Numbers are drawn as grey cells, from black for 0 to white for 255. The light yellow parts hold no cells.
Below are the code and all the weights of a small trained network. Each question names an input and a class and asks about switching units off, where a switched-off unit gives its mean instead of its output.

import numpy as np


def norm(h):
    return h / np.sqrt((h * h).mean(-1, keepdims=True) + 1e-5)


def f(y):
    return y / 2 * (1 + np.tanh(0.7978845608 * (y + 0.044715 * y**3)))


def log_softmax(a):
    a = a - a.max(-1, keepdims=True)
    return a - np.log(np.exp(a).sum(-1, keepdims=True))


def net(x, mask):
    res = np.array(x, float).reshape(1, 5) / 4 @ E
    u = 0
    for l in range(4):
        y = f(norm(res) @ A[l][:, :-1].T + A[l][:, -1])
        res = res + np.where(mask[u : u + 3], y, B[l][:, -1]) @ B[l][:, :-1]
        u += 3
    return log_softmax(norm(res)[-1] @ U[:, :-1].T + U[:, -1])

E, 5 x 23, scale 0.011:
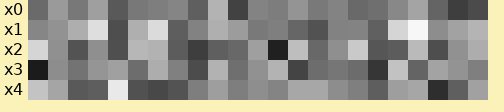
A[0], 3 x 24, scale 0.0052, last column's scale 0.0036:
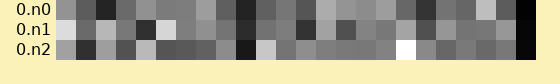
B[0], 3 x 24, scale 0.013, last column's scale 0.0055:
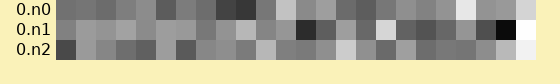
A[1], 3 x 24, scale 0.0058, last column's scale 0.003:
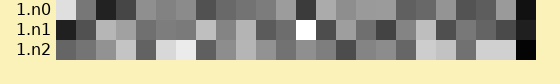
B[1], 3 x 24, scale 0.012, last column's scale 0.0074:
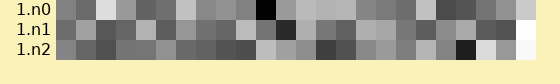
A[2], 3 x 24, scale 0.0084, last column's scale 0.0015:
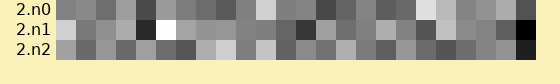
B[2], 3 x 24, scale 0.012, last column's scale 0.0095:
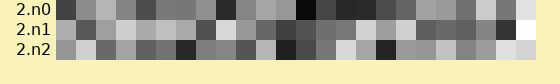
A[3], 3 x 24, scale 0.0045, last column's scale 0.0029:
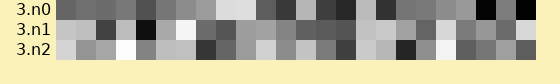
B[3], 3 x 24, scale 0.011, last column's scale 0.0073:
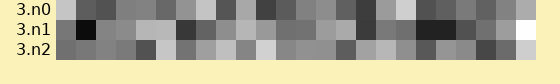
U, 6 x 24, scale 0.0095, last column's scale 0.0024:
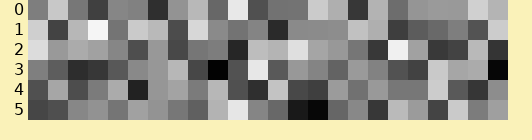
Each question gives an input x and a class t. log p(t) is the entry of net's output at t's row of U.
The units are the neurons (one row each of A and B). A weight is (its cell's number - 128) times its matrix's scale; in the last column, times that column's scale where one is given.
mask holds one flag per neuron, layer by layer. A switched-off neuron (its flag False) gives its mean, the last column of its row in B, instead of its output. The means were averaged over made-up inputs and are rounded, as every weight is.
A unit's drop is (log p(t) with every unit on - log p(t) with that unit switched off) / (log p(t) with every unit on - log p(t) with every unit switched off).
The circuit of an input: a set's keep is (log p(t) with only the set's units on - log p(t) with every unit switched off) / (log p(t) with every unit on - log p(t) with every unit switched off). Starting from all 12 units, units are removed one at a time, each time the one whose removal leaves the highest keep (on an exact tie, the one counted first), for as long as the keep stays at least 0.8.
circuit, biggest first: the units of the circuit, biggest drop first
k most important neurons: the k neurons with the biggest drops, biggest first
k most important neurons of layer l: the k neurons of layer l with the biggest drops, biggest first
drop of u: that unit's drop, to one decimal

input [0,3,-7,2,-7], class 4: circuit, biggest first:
1.n1
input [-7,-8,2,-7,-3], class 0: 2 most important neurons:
0.n2, 2.n2
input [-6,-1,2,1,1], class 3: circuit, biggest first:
0.n0, 2.n1
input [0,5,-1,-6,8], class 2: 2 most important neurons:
1.n0, 2.n1
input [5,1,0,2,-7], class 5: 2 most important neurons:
1.n2, 0.n1
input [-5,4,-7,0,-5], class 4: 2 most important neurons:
1.n1, 3.n0
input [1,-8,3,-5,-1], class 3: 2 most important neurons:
0.n0, 2.n1
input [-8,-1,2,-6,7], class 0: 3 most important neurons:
0.n2, 2.n2, 2.n1
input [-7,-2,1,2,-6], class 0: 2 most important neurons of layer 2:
2.n1, 2.n0
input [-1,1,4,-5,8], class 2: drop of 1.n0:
2.0
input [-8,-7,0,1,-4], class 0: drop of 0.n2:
0.1
